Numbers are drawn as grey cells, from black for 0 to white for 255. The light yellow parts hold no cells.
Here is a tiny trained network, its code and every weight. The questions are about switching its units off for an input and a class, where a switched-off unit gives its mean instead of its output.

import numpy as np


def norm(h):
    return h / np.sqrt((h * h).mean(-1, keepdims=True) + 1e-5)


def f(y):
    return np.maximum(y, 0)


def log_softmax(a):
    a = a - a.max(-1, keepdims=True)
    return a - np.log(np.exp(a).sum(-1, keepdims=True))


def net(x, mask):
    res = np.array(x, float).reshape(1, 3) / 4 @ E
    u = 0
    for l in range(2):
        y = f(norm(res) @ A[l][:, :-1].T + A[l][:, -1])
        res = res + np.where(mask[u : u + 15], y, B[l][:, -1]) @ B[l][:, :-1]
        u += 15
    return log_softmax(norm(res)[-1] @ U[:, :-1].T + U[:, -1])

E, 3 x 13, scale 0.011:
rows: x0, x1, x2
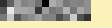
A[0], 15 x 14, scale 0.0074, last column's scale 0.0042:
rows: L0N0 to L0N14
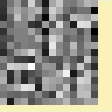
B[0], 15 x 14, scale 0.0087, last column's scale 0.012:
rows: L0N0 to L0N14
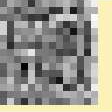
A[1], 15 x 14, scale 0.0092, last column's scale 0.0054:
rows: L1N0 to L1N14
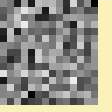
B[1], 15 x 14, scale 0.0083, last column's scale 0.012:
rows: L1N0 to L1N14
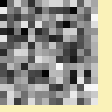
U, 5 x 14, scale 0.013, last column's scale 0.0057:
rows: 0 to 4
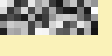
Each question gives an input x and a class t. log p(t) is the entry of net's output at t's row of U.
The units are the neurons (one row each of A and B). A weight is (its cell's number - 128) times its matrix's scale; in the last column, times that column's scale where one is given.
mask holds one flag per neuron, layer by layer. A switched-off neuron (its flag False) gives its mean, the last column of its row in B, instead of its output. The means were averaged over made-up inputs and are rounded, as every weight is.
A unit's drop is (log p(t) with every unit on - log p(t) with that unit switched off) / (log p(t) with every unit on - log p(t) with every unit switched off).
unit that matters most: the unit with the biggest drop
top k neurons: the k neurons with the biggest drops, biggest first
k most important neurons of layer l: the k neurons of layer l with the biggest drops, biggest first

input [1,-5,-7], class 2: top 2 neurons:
[L1N11 L0N13]
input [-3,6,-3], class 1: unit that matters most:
L0N12
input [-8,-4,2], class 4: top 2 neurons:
[L0N10 L0N9]
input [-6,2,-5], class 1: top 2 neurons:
[L0N3 L0N12]
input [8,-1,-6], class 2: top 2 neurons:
[L0N2 L0N10]
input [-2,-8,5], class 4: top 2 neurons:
[L1N0 L0N3]
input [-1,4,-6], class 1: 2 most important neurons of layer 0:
[L0N3 L0N12]
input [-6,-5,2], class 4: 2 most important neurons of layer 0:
[L0N10 L0N9]
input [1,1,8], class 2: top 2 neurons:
[L0N3 L0N12]
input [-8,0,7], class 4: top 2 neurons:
[L0N9 L0N10]
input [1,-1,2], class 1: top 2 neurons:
[L0N10 L0N9]
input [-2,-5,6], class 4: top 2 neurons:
[L0N2 L1N0]
